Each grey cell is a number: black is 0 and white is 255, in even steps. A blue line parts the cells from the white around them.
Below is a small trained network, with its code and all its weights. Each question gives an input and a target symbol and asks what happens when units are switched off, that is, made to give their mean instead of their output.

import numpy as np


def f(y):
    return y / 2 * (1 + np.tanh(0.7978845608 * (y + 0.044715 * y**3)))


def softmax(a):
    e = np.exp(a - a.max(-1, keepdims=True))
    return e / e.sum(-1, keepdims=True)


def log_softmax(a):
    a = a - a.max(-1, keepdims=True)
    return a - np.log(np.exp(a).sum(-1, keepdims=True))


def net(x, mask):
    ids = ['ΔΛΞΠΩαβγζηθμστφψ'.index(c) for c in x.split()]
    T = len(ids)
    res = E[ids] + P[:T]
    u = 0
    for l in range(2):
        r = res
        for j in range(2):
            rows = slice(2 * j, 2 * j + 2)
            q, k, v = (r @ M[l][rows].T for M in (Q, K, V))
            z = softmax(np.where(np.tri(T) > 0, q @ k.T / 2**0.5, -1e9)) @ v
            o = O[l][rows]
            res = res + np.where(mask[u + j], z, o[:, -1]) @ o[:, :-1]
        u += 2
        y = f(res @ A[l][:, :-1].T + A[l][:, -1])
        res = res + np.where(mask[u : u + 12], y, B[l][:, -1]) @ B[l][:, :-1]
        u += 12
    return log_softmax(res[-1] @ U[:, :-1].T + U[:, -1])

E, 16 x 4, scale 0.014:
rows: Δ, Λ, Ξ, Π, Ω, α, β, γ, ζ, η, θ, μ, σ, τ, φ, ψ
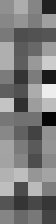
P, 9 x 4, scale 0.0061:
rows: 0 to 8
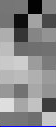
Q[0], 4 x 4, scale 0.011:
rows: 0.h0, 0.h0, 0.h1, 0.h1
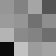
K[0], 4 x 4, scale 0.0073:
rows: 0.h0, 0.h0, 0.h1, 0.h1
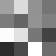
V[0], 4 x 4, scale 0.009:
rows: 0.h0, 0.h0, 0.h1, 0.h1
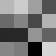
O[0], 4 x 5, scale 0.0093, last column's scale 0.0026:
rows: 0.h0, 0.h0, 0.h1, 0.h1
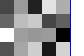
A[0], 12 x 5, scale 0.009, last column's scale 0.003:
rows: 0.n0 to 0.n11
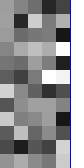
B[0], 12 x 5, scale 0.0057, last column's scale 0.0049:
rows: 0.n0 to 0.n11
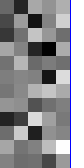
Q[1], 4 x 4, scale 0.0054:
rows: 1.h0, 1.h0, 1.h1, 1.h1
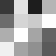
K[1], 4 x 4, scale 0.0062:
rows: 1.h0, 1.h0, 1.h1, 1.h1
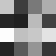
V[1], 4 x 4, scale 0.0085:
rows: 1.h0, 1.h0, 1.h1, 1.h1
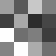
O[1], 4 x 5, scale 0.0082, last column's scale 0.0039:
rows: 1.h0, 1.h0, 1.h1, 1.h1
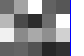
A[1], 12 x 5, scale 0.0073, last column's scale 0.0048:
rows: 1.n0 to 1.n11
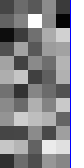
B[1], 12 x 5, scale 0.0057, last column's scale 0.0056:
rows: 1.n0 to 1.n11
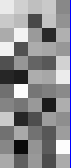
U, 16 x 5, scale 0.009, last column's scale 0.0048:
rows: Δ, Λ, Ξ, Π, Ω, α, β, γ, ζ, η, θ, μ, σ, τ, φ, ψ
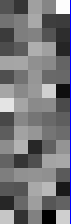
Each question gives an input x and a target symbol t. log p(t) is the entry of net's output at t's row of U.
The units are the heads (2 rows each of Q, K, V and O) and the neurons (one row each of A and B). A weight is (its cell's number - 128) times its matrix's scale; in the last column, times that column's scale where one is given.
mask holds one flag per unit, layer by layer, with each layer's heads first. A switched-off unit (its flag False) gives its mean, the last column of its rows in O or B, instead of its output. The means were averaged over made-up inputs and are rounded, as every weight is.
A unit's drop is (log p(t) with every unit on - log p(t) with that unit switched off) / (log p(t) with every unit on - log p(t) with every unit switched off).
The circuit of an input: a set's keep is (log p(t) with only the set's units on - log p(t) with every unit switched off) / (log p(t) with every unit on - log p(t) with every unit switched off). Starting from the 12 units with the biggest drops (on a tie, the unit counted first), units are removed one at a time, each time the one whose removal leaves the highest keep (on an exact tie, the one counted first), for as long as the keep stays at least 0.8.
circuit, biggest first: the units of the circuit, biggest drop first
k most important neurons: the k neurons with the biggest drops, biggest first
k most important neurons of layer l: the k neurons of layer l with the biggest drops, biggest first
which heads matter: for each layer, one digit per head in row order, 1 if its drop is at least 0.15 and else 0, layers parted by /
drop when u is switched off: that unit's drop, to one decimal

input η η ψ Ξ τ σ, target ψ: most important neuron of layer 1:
[1.n8]
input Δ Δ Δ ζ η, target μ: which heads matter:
11 / 10
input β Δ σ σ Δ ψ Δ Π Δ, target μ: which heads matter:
11 / 00
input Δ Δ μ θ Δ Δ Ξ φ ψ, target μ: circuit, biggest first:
[0.h0 1.h0]
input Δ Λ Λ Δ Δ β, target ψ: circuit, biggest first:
[0.n5 0.n3]
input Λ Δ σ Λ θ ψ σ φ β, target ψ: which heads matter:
00 / 00
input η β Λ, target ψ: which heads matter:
11 / 01
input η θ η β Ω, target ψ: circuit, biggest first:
[0.h0 0.h1]
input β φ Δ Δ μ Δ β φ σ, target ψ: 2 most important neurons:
[1.n10 0.n3]
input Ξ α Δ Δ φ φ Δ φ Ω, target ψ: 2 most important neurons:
[0.n5 1.n10]
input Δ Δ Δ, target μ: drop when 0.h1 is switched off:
0.2
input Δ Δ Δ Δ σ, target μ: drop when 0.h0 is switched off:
0.5
